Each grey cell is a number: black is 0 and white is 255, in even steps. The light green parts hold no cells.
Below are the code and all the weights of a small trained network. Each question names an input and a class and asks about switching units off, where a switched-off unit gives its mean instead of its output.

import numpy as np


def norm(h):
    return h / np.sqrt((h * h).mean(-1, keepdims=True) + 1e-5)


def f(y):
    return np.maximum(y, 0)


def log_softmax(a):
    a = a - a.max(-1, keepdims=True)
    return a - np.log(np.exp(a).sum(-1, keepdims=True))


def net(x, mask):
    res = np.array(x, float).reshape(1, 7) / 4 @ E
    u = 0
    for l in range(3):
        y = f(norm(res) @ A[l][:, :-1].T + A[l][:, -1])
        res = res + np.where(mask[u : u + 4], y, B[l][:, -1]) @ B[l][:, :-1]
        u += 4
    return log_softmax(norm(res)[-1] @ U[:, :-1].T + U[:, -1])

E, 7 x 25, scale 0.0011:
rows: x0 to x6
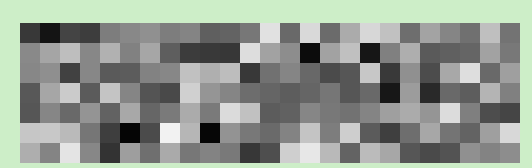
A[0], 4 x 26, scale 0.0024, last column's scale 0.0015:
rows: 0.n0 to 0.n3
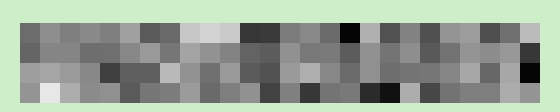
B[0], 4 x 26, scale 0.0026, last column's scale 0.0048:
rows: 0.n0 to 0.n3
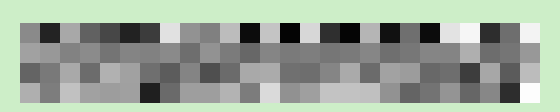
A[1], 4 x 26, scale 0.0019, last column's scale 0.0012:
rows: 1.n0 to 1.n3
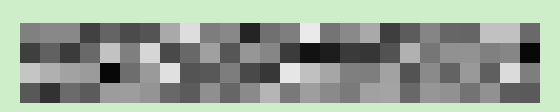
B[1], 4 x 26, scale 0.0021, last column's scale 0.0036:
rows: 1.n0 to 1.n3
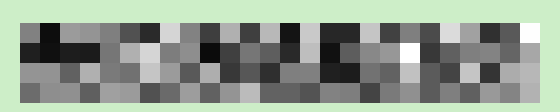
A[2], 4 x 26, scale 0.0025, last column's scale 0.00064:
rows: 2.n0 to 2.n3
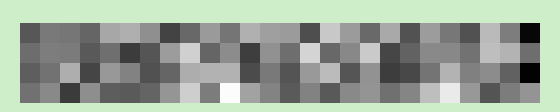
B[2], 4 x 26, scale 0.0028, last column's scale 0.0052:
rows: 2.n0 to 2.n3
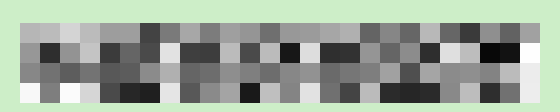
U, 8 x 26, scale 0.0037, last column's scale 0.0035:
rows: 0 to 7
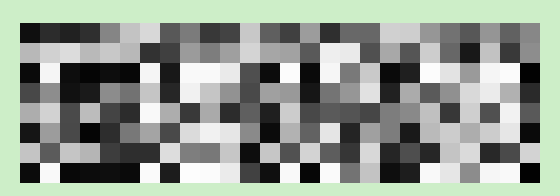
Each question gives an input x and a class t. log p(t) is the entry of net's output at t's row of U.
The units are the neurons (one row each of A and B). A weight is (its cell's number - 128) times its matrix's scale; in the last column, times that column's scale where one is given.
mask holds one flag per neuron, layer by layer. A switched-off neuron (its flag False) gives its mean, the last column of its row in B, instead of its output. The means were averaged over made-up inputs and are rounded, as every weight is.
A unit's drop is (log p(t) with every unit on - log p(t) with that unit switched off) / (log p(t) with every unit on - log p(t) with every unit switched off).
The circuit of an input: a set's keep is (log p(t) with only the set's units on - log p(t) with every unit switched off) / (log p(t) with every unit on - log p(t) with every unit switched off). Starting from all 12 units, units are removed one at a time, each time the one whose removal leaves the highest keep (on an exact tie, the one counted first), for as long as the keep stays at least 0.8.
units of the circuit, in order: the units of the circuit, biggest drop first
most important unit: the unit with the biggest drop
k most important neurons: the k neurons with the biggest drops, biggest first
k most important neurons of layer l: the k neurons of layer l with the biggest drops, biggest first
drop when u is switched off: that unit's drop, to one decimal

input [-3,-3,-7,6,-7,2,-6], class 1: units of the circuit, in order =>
(0.n0 2.n3 1.n0 2.n1)
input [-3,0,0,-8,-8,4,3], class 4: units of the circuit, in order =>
(0.n0 1.n2 2.n1 2.n3)
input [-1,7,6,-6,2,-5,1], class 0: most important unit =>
0.n3
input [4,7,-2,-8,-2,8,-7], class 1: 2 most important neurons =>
(0.n0 1.n0)
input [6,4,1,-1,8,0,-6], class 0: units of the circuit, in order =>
(1.n1 0.n3 0.n0 2.n1)
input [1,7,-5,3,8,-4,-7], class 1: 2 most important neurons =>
(0.n0 2.n0)
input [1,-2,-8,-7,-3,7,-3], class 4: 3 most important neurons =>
(0.n0 0.n3 1.n2)
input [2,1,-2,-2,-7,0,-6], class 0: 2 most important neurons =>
(0.n3 1.n1)
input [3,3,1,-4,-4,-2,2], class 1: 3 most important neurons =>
(0.n0 1.n0 2.n1)
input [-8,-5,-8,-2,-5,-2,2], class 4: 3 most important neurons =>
(0.n0 2.n1 2.n3)
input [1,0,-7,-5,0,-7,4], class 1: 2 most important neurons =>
(0.n0 2.n0)
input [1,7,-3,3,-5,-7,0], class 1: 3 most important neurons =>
(0.n0 2.n0 1.n0)
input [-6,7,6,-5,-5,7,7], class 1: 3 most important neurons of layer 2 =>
(2.n1 2.n3 2.n2)
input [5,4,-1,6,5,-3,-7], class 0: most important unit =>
1.n1
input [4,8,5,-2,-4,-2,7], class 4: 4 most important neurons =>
(0.n0 2.n1 0.n3 2.n3)
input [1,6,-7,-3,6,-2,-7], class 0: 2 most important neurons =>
(0.n3 1.n1)
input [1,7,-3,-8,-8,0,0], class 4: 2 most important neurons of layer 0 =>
(0.n3 0.n2)
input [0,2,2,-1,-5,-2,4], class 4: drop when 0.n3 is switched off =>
0.3
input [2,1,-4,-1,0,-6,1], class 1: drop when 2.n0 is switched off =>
0.4
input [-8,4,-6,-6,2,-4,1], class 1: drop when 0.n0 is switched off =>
0.2
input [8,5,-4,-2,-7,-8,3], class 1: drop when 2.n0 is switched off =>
0.3
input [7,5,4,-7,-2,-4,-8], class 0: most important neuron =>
(1.n1)
